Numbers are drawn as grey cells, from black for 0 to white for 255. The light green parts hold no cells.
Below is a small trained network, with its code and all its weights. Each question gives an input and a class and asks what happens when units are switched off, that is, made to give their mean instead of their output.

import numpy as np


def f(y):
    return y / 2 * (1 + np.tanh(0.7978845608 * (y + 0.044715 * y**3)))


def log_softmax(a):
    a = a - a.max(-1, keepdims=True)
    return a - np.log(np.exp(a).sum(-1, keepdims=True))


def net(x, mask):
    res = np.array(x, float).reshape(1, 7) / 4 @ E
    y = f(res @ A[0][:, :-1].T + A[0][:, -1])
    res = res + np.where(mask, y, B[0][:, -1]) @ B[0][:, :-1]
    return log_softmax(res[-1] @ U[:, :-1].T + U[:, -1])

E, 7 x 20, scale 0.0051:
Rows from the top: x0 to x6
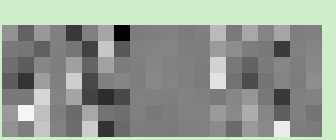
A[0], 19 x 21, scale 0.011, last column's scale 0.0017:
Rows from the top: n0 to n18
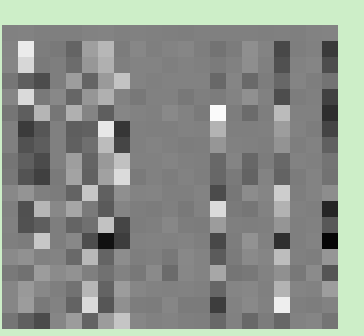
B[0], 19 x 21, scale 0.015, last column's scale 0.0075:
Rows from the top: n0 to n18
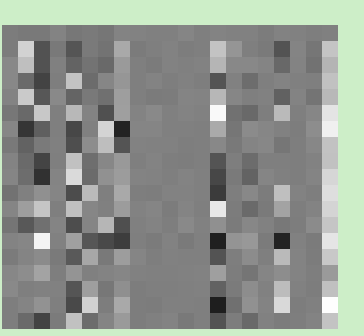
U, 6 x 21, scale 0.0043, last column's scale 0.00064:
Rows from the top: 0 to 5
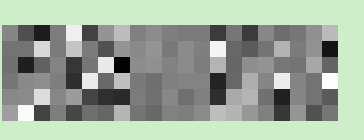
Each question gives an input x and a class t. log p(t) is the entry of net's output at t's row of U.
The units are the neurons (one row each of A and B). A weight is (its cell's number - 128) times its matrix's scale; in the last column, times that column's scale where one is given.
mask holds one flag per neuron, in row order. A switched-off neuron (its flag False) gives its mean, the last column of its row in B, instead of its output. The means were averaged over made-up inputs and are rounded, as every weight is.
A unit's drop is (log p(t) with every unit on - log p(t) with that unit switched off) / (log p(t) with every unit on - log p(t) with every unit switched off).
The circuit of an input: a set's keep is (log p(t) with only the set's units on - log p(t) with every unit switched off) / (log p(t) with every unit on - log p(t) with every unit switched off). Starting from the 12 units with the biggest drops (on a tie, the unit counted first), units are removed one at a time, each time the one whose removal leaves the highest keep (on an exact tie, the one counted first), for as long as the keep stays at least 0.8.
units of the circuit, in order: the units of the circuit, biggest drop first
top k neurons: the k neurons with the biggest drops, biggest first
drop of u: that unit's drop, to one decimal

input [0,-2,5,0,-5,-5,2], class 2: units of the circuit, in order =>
n6, n12
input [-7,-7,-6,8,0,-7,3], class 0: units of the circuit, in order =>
n9
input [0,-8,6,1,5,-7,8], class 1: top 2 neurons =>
n5, n11
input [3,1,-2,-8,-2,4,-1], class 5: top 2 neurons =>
n1, n4
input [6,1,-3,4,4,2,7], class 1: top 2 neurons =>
n5, n11
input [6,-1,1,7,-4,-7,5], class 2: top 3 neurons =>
n6, n12, n7
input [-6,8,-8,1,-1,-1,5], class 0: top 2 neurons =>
n17, n10
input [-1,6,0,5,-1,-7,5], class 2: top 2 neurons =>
n6, n12
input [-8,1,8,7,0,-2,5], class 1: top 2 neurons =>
n5, n11
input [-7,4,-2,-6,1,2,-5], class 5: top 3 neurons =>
n1, n4, n2
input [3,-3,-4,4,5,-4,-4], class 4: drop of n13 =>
0.2
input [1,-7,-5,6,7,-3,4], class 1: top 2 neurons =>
n5, n11
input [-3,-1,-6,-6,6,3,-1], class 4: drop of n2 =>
-0.1
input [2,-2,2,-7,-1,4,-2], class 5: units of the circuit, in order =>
n1
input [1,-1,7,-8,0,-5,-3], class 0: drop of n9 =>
0.2
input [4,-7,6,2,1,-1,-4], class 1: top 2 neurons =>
n5, n11
